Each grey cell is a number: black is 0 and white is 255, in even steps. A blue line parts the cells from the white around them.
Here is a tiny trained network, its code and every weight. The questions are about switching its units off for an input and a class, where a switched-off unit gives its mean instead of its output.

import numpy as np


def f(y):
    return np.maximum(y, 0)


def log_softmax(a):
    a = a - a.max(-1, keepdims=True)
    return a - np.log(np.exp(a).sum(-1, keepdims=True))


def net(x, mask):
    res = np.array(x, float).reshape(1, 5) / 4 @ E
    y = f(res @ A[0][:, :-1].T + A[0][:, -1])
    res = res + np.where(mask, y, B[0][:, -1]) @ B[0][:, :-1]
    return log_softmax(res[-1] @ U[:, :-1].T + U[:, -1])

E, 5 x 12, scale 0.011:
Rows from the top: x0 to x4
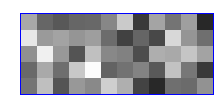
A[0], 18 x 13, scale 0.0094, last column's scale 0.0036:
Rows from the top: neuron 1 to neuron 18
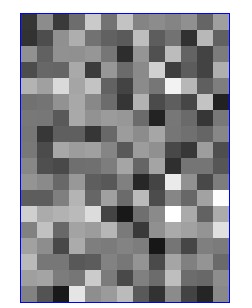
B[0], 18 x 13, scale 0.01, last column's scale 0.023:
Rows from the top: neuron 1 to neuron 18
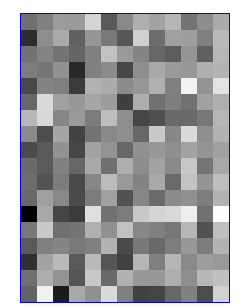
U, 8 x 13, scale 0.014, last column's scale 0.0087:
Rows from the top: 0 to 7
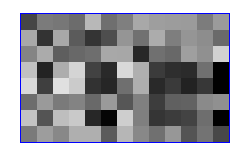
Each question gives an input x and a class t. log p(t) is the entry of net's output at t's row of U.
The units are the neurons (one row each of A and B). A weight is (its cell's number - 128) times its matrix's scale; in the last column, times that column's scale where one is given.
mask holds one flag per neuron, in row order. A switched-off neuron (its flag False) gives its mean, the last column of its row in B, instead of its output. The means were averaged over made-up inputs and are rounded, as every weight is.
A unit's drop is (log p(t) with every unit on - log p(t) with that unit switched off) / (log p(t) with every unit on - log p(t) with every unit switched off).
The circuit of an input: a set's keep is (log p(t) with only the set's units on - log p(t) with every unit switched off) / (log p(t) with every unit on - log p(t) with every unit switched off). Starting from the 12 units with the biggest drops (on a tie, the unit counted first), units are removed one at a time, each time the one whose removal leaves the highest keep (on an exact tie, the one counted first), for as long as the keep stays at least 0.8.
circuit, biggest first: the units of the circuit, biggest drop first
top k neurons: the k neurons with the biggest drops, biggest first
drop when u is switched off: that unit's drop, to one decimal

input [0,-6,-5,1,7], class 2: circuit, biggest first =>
[neuron 18]
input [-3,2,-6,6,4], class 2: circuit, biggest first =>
[neuron 18; neuron 7]
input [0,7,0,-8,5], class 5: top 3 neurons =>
[neuron 13; neuron 5; neuron 16]
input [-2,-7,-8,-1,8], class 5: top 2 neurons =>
[neuron 13; neuron 18]
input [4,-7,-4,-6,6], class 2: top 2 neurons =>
[neuron 13; neuron 18]
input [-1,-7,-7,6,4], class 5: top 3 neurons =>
[neuron 13; neuron 18; neuron 7]
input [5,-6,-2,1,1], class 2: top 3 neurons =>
[neuron 13; neuron 18; neuron 2]
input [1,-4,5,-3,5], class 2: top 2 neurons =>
[neuron 13; neuron 2]
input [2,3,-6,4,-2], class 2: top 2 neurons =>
[neuron 18; neuron 7]
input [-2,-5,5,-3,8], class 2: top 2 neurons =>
[neuron 13; neuron 2]
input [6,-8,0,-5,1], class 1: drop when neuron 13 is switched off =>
0.2
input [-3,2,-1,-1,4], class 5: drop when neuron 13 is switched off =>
0.4
